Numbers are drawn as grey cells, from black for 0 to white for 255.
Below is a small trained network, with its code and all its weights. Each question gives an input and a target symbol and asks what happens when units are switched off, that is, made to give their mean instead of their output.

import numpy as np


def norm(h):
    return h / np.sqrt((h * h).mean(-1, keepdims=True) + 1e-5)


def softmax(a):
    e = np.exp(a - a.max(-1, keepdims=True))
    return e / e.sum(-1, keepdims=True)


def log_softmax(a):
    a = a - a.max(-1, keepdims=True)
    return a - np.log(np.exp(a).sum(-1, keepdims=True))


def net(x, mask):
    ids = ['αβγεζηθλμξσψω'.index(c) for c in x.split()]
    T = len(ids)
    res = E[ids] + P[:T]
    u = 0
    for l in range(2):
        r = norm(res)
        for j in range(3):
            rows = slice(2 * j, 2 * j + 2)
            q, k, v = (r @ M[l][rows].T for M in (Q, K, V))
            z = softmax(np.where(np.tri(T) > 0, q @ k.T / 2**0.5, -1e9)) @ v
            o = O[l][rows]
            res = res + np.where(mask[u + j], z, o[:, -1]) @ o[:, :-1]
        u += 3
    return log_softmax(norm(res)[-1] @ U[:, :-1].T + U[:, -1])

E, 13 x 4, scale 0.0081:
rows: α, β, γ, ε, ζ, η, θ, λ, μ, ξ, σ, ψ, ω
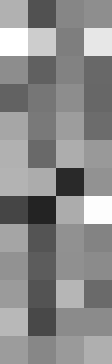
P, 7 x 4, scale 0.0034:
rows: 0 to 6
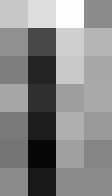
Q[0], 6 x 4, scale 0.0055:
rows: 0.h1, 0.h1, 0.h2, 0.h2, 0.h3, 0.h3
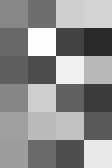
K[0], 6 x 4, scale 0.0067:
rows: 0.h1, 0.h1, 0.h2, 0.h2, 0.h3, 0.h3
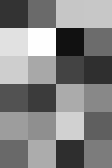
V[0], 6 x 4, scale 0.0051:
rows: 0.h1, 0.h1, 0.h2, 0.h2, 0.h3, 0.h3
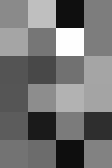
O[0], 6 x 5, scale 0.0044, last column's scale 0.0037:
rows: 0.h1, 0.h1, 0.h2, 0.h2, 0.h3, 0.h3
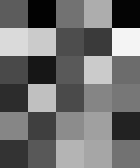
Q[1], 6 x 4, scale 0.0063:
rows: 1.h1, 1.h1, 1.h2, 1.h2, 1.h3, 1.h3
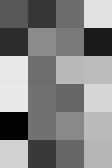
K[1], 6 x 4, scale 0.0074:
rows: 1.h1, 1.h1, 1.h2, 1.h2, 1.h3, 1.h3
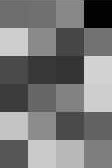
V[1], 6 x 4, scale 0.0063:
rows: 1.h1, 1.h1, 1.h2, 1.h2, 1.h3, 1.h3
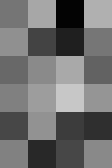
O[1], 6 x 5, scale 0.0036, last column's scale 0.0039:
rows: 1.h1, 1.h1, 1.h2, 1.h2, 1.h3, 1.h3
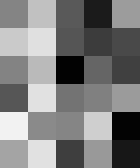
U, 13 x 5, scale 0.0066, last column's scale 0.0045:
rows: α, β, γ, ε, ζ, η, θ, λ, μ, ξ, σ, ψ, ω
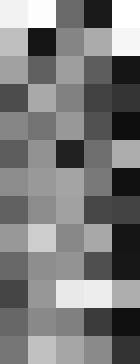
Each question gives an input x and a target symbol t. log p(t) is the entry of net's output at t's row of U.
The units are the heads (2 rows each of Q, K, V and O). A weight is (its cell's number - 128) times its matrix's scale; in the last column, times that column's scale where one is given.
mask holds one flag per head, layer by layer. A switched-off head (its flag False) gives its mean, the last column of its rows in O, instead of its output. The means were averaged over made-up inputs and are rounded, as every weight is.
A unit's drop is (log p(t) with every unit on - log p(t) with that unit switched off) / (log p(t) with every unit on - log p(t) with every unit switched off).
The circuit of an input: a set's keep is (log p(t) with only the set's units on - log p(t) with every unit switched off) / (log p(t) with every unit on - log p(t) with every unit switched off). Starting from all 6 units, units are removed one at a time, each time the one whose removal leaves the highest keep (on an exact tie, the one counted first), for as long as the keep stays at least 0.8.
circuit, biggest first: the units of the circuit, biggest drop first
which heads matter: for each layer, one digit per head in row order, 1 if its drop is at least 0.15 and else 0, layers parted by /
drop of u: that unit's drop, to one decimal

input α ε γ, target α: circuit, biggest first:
(0.h1)
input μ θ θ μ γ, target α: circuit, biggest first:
(0.h1; 1.h1)
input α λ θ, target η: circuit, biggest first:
(0.h1; 0.h2)
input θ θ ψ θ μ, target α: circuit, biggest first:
(0.h1; 1.h1)
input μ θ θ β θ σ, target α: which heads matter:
100 / 100
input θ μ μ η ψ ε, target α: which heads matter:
100 / 010
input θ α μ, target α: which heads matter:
100 / 000
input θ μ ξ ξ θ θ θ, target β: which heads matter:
100 / 000
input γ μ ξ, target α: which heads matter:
101 / 000
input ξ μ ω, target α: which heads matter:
101 / 000
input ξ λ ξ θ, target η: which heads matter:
110 / 000
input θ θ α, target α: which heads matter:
100 / 100
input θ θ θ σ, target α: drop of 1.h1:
0.2
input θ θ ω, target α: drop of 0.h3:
0.0
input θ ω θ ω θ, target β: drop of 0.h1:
1.1
